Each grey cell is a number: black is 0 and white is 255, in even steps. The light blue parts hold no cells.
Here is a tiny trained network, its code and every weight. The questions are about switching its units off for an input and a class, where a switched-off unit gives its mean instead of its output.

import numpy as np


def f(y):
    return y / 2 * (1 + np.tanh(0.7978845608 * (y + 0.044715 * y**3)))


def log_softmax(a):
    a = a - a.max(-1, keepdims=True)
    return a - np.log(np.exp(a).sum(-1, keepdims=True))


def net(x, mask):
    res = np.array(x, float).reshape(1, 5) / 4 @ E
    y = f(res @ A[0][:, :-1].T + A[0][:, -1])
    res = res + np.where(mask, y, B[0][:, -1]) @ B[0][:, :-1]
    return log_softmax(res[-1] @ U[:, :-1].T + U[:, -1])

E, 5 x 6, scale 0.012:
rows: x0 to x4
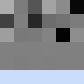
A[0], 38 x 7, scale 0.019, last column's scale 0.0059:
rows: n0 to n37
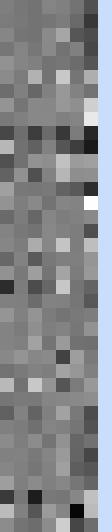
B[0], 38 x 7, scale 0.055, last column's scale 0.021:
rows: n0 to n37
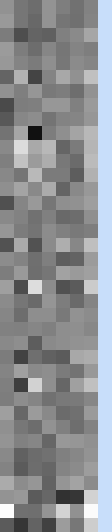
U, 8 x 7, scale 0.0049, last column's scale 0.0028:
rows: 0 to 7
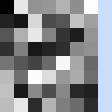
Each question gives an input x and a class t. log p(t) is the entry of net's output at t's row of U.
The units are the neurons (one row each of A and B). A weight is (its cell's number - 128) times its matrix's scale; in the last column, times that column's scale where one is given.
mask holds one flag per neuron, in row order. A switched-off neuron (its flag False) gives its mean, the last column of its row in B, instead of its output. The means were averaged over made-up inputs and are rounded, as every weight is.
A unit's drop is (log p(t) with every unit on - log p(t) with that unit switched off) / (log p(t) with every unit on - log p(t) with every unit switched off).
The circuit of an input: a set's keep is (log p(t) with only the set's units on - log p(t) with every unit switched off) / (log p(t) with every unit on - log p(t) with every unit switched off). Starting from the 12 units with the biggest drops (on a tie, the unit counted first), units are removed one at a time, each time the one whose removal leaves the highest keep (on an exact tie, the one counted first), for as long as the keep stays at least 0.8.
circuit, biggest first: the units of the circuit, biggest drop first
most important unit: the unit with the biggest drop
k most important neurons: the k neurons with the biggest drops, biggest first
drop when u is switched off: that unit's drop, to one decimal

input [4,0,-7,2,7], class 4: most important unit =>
n5
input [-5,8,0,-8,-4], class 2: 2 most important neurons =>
(n20, n36)
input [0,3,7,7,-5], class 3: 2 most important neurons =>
(n36, n25)
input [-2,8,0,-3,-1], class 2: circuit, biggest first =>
(n20, n36)
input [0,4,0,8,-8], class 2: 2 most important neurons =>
(n36, n37)
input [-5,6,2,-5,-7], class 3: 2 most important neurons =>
(n36, n9)
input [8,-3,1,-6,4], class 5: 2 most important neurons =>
(n10, n9)
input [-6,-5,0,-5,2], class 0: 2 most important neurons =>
(n36, n20)
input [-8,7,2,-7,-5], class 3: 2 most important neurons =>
(n9, n36)
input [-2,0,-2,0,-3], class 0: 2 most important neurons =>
(n36, n35)
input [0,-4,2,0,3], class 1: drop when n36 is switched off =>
0.7
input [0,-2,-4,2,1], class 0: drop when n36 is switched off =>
0.6
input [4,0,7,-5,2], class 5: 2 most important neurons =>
(n27, n35)
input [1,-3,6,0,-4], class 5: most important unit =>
n37
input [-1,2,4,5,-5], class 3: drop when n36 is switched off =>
0.3
